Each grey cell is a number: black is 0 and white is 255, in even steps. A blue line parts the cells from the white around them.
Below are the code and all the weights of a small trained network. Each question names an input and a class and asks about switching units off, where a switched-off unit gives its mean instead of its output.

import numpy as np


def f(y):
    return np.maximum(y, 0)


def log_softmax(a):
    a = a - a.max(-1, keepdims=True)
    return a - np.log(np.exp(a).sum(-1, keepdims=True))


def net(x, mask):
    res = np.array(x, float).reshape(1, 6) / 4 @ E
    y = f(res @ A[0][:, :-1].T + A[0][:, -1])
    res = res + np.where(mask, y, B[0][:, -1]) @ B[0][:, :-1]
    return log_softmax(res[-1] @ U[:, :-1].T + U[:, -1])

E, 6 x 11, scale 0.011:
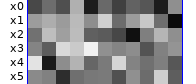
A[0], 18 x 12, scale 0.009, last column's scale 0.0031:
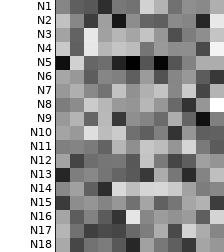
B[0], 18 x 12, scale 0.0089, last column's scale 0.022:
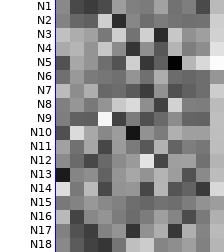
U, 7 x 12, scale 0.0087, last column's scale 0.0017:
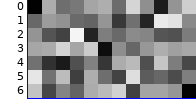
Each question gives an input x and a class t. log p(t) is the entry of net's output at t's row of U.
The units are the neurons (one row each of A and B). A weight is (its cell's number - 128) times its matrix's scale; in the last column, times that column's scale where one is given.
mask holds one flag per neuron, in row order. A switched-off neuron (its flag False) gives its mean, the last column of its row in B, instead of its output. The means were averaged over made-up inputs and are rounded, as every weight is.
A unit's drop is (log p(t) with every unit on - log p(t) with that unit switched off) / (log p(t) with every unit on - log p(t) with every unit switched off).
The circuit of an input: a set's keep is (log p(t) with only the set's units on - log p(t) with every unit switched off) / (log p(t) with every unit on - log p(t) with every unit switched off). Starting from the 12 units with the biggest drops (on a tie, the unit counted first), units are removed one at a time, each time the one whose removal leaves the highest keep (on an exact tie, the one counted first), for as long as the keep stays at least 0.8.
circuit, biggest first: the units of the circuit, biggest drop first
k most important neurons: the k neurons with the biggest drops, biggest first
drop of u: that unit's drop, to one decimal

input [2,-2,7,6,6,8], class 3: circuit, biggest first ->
[N10]
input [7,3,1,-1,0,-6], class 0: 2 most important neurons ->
[N13; N4]
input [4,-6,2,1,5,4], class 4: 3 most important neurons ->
[N18; N17; N12]
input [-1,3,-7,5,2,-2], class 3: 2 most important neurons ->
[N4; N3]
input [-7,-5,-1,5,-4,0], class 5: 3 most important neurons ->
[N14; N11; N7]
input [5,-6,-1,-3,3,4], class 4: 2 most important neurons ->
[N17; N18]
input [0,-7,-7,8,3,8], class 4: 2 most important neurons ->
[N17; N1]
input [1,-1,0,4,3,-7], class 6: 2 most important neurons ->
[N8; N18]
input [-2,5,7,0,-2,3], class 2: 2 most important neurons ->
[N9; N3]
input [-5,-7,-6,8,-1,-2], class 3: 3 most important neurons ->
[N3; N10; N4]
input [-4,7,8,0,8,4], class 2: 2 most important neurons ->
[N9; N2]
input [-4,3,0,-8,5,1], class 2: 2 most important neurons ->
[N2; N9]
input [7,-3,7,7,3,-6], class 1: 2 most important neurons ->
[N5; N10]
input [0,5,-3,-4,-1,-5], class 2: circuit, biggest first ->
[N9]
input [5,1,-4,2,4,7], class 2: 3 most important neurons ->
[N2; N11; N10]
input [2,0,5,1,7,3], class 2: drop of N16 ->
0.0
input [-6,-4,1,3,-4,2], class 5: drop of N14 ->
0.1
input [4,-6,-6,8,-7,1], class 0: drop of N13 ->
0.2
